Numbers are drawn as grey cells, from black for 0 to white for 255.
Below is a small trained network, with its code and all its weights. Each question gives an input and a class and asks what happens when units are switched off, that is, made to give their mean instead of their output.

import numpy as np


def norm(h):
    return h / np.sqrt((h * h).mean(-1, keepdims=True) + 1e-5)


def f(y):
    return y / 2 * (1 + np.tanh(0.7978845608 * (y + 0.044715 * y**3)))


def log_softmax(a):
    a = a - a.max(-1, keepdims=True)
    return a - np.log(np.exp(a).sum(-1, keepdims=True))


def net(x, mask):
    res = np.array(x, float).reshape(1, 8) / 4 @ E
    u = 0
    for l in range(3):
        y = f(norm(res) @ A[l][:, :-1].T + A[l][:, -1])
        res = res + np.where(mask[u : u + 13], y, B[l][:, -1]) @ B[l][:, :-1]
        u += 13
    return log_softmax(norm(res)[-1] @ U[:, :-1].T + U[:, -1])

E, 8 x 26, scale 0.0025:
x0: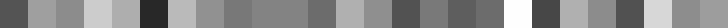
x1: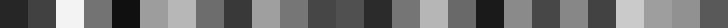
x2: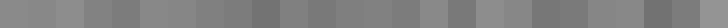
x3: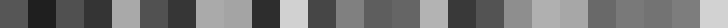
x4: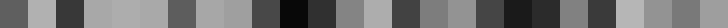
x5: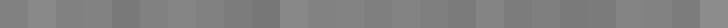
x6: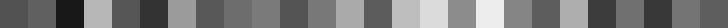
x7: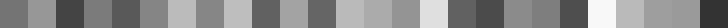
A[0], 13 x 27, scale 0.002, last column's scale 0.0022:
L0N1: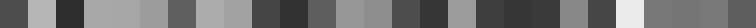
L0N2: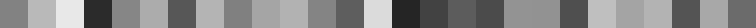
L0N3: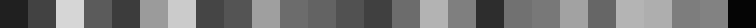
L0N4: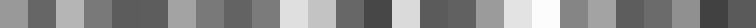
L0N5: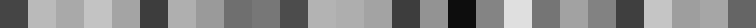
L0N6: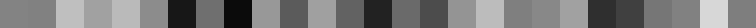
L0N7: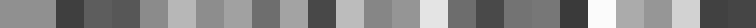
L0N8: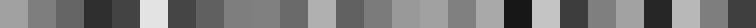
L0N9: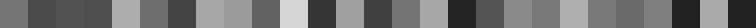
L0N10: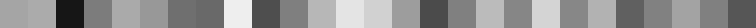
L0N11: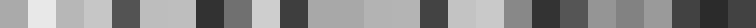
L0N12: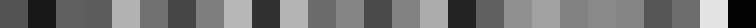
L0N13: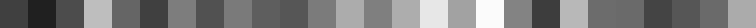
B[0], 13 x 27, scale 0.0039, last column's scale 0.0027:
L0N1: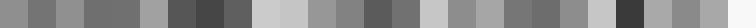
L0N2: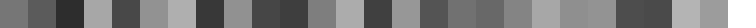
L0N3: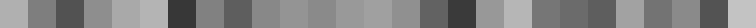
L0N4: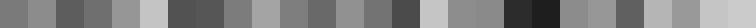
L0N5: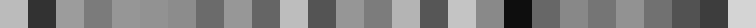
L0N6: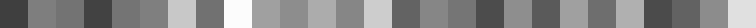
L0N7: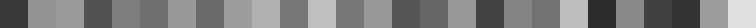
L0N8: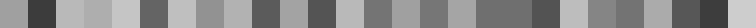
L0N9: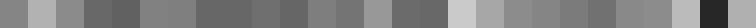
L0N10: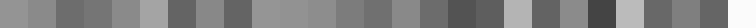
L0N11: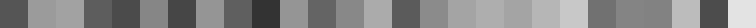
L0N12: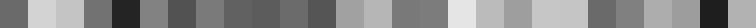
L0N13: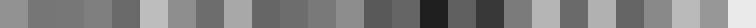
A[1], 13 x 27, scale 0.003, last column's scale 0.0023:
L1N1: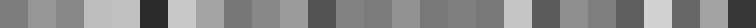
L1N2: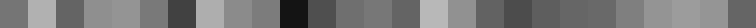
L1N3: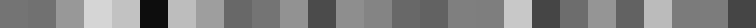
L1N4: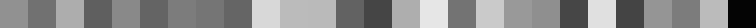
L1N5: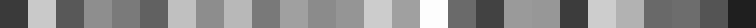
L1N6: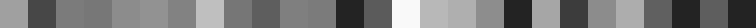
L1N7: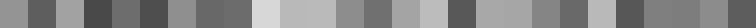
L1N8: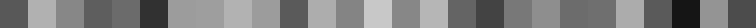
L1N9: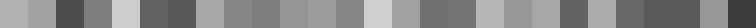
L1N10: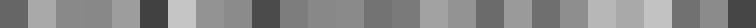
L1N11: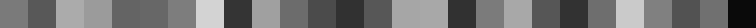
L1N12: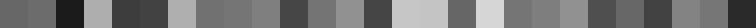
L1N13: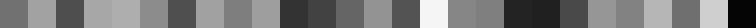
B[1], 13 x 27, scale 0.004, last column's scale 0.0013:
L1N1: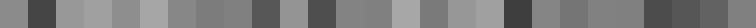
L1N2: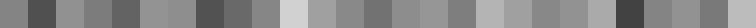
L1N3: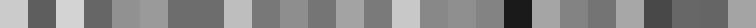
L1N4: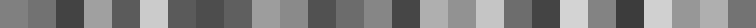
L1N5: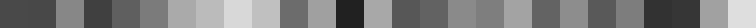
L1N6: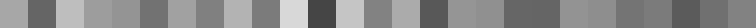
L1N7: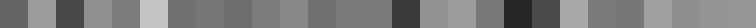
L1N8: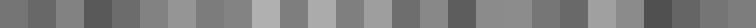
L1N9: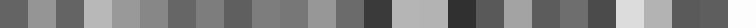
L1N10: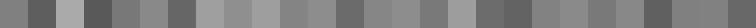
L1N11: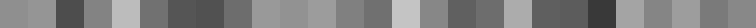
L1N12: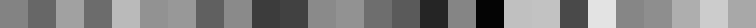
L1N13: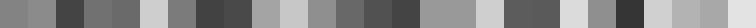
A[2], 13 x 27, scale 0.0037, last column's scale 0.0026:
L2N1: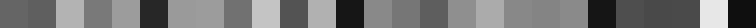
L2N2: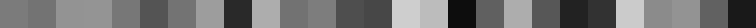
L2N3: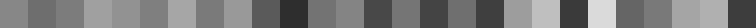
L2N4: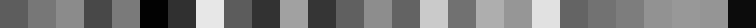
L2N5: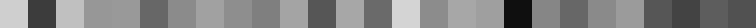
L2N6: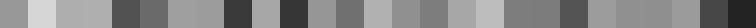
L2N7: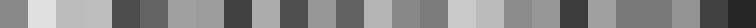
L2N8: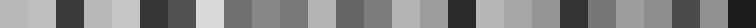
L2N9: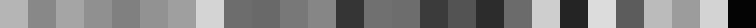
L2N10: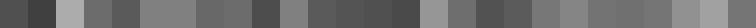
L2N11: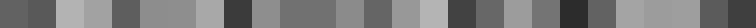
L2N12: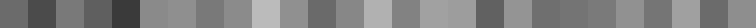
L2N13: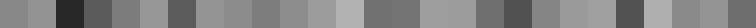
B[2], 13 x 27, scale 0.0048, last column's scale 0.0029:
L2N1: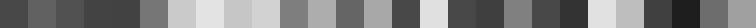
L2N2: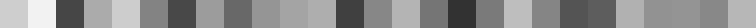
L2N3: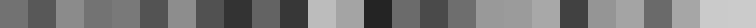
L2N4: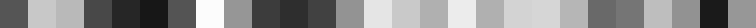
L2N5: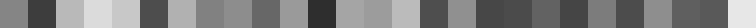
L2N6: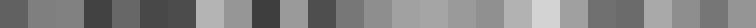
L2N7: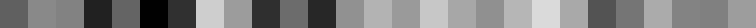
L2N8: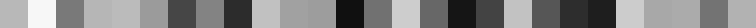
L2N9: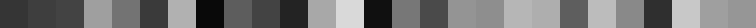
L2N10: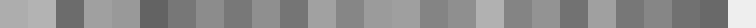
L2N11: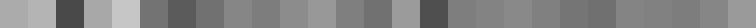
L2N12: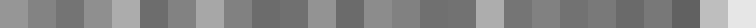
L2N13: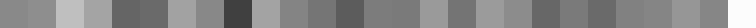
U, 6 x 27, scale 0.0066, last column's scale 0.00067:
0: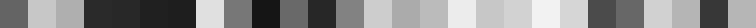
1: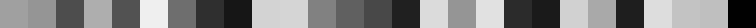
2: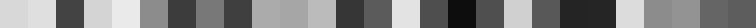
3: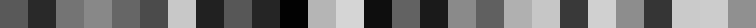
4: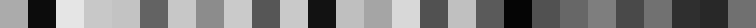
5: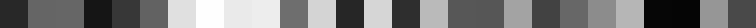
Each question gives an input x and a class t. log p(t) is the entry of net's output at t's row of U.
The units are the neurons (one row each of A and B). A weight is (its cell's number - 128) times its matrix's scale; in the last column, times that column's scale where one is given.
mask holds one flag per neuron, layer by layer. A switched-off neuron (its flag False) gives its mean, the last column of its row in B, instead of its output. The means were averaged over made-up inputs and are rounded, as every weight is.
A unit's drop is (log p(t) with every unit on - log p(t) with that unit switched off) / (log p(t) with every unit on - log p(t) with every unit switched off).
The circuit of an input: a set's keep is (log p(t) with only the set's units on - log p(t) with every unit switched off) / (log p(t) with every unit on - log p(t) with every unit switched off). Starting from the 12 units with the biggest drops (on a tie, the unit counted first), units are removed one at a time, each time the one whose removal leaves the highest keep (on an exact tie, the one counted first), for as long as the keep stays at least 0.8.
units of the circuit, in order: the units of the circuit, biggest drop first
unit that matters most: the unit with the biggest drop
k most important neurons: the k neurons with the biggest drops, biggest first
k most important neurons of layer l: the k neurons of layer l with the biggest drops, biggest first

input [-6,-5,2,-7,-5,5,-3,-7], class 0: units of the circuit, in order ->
(L2N7)
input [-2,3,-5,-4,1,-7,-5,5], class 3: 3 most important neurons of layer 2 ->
(L2N1, L2N3, L2N2)
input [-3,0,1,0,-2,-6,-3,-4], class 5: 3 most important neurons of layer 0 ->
(L0N6, L0N13, L0N5)
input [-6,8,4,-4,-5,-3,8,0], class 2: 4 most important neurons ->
(L0N2, L0N3, L2N2, L1N11)
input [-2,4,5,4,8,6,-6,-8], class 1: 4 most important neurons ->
(L0N1, L1N13, L0N7, L1N5)
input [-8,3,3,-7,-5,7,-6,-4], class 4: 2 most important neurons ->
(L0N8, L2N5)
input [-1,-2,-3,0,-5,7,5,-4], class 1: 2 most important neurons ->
(L0N4, L0N2)
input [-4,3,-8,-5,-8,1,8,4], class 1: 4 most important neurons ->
(L0N4, L1N4, L0N2, L1N7)
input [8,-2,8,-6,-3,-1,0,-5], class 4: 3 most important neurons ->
(L0N5, L1N3, L2N5)
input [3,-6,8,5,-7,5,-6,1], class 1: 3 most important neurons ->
(L0N4, L0N13, L1N4)
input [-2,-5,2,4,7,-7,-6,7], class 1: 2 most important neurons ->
(L0N1, L0N6)
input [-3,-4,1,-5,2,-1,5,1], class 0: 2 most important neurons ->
(L0N11, L0N2)
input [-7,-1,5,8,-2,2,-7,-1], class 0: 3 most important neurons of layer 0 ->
(L0N12, L0N13, L0N5)
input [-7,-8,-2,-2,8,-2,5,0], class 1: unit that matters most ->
L1N13
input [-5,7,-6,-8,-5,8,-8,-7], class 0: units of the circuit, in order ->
(L0N11, L2N7)
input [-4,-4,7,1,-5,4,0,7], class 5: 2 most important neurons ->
(L0N7, L0N1)
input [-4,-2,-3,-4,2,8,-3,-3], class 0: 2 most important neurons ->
(L0N11, L0N5)
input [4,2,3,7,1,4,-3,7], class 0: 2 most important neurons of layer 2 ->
(L2N4, L2N1)
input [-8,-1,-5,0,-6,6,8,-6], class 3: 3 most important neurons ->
(L1N12, L0N5, L0N13)
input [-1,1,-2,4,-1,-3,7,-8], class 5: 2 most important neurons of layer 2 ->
(L2N1, L2N9)
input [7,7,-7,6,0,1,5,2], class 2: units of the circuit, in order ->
(L2N2)
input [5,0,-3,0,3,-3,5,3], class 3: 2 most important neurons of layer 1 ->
(L1N12, L1N6)
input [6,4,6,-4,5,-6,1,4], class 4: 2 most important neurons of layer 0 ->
(L0N4, L0N5)
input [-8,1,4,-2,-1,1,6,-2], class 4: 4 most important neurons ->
(L0N8, L1N6, L0N2, L2N5)
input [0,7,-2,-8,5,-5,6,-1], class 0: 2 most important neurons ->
(L0N11, L2N7)
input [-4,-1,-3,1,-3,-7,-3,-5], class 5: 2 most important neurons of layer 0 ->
(L0N6, L0N5)
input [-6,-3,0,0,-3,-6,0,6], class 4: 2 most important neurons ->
(L0N8, L0N6)
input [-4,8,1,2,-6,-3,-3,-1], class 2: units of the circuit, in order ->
(L0N3)
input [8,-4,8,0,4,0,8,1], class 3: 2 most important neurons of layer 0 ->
(L0N13, L0N8)
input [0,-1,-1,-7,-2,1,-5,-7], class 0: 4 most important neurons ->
(L0N11, L2N7, L0N7, L1N5)
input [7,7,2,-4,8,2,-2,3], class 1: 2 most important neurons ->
(L1N13, L0N1)
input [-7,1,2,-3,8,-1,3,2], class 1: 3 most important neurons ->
(L1N13, L0N1, L0N5)
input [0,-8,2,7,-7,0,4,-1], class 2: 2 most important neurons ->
(L1N9, L2N8)
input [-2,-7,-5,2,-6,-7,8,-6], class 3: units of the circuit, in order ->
(L1N12)
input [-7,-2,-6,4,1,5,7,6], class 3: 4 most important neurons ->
(L1N12, L0N5, L0N13, L2N3)
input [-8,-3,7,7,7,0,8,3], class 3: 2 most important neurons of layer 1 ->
(L1N12, L1N3)
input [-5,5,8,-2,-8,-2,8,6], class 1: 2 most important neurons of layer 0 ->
(L0N4, L0N2)
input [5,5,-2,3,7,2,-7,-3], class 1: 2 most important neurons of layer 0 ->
(L0N13, L0N1)
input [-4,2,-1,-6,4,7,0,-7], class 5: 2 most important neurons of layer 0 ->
(L0N6, L0N12)
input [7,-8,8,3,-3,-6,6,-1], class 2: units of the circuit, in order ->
(L2N8)
